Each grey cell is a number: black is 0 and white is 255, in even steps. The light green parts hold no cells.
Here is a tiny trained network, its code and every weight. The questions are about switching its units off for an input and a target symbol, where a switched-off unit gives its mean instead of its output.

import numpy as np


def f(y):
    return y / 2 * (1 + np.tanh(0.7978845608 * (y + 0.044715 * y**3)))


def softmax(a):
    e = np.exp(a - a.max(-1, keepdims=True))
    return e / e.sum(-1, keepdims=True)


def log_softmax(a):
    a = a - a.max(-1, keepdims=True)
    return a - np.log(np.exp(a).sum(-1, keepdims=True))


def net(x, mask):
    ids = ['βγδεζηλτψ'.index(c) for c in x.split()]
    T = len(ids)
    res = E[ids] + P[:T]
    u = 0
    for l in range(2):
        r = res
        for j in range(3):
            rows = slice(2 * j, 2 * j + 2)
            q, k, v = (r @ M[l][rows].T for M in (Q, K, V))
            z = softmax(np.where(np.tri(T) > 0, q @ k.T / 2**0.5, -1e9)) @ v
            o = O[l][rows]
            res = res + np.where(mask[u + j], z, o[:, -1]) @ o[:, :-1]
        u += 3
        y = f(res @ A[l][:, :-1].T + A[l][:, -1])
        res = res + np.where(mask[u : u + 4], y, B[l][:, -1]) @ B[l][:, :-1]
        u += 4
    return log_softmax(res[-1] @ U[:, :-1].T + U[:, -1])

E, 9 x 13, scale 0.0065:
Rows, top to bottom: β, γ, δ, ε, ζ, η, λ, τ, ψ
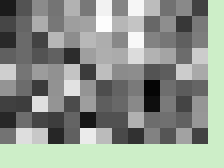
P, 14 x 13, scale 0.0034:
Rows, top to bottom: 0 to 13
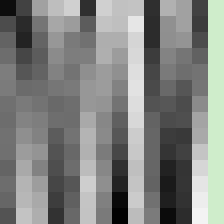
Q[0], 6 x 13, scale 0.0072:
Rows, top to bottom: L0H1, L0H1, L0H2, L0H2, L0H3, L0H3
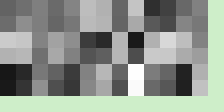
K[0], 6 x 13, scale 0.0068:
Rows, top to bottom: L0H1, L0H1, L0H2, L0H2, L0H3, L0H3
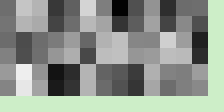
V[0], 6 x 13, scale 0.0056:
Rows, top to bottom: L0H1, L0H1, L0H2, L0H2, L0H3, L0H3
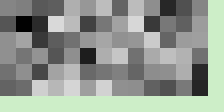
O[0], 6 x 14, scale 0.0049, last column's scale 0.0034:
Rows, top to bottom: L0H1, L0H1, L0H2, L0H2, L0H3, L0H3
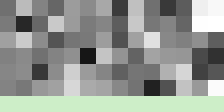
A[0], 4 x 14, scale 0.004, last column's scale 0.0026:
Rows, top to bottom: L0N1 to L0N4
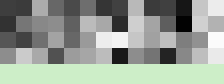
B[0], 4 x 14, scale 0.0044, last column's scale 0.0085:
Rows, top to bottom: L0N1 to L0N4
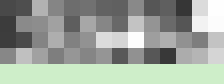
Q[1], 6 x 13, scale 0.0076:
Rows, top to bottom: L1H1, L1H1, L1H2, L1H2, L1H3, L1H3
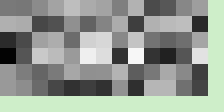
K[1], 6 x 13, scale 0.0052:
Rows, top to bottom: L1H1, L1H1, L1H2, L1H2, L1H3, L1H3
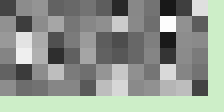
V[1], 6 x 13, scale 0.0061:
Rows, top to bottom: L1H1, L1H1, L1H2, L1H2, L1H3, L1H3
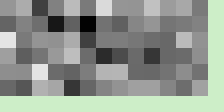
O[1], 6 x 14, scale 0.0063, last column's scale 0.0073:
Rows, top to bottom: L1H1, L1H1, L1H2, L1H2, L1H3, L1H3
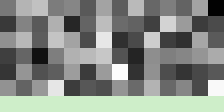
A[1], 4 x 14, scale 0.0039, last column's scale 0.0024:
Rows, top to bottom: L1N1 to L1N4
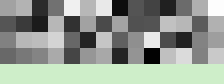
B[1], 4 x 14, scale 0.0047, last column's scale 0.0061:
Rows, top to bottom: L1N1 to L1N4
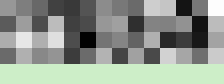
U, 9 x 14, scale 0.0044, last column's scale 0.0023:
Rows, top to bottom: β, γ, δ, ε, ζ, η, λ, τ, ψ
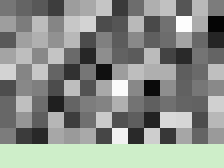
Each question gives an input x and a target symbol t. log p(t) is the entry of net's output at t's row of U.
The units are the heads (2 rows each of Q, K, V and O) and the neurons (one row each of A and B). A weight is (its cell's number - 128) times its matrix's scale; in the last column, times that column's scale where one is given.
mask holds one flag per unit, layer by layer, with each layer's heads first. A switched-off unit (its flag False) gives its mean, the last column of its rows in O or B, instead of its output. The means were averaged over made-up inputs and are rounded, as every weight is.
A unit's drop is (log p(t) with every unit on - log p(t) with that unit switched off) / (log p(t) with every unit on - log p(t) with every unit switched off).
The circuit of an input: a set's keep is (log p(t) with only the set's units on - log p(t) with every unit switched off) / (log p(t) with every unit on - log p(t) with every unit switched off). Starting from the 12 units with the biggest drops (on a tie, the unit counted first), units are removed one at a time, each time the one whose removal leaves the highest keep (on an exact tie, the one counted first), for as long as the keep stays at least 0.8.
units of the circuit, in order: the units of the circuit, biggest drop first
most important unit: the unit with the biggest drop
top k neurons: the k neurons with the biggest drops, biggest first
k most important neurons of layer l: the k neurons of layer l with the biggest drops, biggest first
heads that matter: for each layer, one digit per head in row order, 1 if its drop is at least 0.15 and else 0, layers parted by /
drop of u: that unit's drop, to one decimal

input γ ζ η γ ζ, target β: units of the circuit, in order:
(L1H3, L1H2, L1N1, L0N3)
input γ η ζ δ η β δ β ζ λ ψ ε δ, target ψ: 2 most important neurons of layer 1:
(L1N4, L1N1)
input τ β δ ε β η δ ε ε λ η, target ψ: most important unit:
L1H1
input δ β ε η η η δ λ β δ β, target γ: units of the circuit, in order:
(L0H1, L1H2, L1N1, L0N2)
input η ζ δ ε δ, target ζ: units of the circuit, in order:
(L0H2, L0H3, L1H2)
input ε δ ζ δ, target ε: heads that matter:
000 / 010
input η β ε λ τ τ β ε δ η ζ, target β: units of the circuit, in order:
(L1H2, L0N3, L1N1, L1H3)
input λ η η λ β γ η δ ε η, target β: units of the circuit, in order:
(L1H2, L0N3, L1N1, L1H3)
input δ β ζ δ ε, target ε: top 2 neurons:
(L0N3, L1N3)
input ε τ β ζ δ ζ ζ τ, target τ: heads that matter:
000 / 100
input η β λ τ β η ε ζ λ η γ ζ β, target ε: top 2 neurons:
(L1N3, L0N4)
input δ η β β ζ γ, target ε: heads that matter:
000 / 110
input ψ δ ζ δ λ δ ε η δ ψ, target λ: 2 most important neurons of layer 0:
(L0N3, L0N4)
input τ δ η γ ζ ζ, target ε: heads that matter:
110 / 110
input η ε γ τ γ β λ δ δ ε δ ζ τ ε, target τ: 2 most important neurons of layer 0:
(L0N3, L0N1)
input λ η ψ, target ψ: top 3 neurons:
(L0N1, L0N2, L1N4)
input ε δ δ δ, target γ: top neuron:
(L1N1)
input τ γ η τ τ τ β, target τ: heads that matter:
000 / 100
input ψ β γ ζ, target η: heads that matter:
100 / 001
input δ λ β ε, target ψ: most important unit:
L0N3
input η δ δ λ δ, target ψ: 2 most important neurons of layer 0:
(L0N1, L0N3)
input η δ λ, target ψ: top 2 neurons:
(L0N1, L1N2)
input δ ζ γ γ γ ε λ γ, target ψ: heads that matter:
000 / 101
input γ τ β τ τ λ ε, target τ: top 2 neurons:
(L1N2, L0N3)
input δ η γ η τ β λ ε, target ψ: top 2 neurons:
(L0N1, L0N3)
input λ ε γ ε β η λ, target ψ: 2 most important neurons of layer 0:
(L0N1, L0N2)
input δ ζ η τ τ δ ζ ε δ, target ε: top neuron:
(L0N3)
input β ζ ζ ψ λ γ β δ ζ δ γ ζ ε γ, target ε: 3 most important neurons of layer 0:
(L0N2, L0N1, L0N3)
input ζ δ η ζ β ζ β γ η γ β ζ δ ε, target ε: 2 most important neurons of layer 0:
(L0N3, L0N4)
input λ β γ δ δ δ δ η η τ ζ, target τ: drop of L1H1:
1.0
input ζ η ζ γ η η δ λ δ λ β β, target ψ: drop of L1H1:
0.6
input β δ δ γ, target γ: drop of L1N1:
0.2
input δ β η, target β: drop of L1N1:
0.3
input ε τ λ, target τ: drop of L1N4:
0.2
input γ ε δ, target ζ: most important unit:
L1H2
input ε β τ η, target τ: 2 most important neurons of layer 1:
(L1N4, L1N2)
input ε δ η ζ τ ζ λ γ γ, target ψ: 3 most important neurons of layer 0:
(L0N1, L0N3, L0N2)
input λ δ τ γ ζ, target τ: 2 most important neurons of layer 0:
(L0N1, L0N3)
